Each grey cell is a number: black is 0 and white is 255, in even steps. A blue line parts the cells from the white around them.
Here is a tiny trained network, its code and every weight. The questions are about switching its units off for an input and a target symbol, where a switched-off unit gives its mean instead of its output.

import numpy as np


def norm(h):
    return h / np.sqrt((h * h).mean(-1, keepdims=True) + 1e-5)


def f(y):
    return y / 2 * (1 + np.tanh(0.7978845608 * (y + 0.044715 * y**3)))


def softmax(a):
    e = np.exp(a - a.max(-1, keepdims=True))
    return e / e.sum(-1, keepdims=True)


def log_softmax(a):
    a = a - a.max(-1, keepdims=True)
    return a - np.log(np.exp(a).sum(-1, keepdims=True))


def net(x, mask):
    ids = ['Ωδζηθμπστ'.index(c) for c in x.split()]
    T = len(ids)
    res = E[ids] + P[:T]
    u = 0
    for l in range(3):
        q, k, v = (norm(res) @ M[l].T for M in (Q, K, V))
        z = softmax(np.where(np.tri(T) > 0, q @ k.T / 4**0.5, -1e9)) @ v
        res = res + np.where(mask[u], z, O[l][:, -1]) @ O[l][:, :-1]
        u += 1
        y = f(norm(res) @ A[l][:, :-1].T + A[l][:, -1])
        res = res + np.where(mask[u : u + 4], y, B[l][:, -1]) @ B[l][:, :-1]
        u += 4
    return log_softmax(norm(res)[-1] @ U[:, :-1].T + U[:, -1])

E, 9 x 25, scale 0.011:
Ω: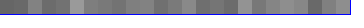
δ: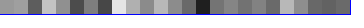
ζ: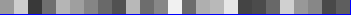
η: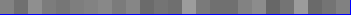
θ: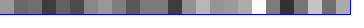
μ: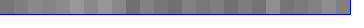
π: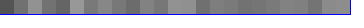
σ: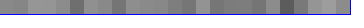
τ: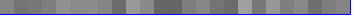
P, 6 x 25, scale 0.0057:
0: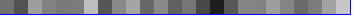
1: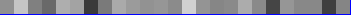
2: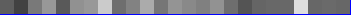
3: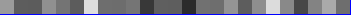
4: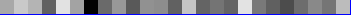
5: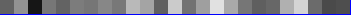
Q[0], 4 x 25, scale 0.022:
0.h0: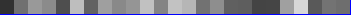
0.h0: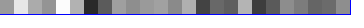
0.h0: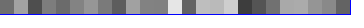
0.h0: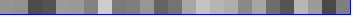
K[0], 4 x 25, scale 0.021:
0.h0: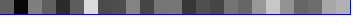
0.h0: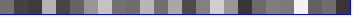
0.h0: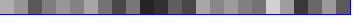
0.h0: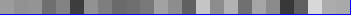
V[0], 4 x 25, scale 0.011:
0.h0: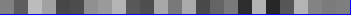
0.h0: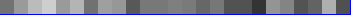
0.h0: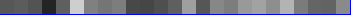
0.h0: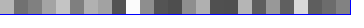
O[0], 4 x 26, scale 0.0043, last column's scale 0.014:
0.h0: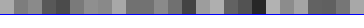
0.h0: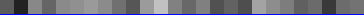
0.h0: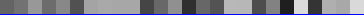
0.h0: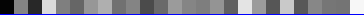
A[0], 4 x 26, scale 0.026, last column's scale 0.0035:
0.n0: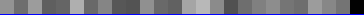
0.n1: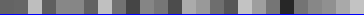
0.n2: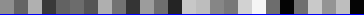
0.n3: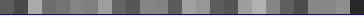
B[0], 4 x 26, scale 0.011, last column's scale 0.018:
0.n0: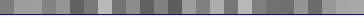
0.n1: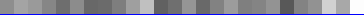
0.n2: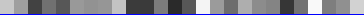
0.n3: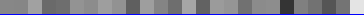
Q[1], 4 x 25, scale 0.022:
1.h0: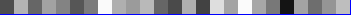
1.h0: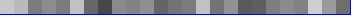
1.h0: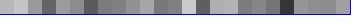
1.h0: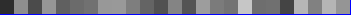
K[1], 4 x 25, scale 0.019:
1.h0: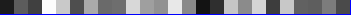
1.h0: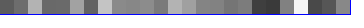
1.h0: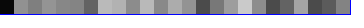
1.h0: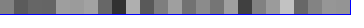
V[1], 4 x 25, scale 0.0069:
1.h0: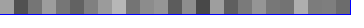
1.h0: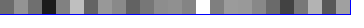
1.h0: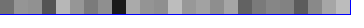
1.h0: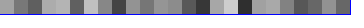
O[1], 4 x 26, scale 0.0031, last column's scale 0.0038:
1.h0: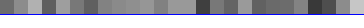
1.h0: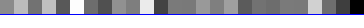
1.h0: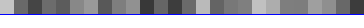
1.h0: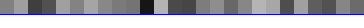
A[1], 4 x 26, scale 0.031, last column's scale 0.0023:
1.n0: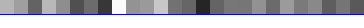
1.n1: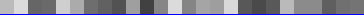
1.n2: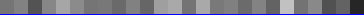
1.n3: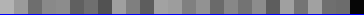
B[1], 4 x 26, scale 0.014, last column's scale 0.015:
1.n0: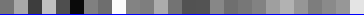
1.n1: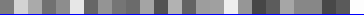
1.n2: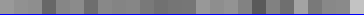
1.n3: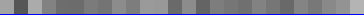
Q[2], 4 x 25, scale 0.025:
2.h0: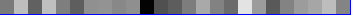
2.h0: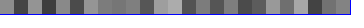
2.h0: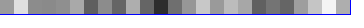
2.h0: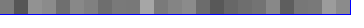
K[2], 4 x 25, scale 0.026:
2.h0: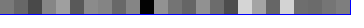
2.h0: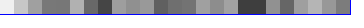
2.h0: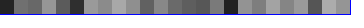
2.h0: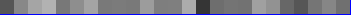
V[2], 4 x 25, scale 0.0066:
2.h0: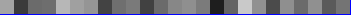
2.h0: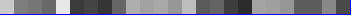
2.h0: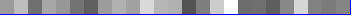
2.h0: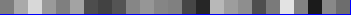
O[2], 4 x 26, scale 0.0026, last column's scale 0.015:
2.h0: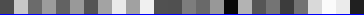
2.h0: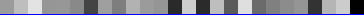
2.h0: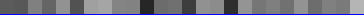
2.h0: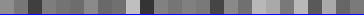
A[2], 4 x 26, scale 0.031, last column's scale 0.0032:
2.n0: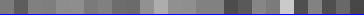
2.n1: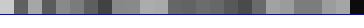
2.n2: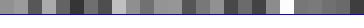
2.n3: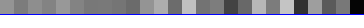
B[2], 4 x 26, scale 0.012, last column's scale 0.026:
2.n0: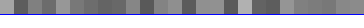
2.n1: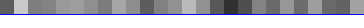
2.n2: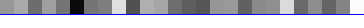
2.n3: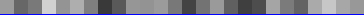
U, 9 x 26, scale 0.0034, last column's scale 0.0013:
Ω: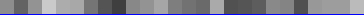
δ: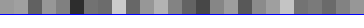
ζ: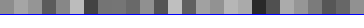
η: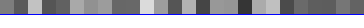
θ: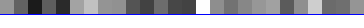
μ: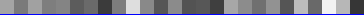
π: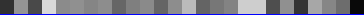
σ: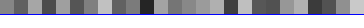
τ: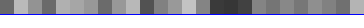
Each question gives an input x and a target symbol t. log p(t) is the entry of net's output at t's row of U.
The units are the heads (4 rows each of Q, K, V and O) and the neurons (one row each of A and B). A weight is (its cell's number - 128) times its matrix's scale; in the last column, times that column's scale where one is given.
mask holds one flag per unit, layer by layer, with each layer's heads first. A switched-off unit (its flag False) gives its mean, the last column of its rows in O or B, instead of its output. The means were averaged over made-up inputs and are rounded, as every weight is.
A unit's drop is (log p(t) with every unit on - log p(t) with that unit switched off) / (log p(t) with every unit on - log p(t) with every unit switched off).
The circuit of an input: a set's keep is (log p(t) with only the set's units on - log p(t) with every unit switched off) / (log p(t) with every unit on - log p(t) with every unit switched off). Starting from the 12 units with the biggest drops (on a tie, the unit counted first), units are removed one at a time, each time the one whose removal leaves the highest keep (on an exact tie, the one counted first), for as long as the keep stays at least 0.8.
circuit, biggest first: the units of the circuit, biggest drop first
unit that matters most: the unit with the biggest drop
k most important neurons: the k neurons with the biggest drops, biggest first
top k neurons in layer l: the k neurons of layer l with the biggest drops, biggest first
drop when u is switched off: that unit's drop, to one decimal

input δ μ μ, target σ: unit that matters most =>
0.n0
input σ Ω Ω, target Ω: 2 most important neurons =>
2.n3, 1.n1
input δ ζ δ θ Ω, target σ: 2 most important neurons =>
0.n0, 1.n0
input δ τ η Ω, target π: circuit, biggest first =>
0.h0, 2.n2
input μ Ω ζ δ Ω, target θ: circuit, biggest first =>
0.n2, 0.h0
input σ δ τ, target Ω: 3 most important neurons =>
2.n3, 1.n0, 1.n1
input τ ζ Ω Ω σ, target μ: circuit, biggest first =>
2.n2, 0.n1
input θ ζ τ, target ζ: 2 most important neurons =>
0.n1, 1.n0
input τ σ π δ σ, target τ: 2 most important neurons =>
2.n1, 1.n0
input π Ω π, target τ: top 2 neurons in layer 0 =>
0.n2, 0.n3
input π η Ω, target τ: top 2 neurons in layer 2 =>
2.n1, 2.n2
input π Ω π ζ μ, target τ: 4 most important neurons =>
2.n1, 1.n1, 1.n0, 0.n2
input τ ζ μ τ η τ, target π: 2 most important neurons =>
1.n0, 2.n2
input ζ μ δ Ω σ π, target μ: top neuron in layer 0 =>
0.n2
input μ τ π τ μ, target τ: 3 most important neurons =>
2.n1, 1.n1, 1.n0
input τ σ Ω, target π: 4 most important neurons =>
1.n0, 2.n2, 1.n1, 0.n2
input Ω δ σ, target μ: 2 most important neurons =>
1.n0, 2.n2
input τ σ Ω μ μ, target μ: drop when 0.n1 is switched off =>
0.1
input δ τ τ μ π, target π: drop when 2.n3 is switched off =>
0.0
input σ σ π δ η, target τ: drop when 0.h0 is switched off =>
0.8
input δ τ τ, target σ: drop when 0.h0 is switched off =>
0.2
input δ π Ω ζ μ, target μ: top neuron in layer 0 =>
0.n1
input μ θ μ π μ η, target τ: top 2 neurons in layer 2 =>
2.n1, 2.n2
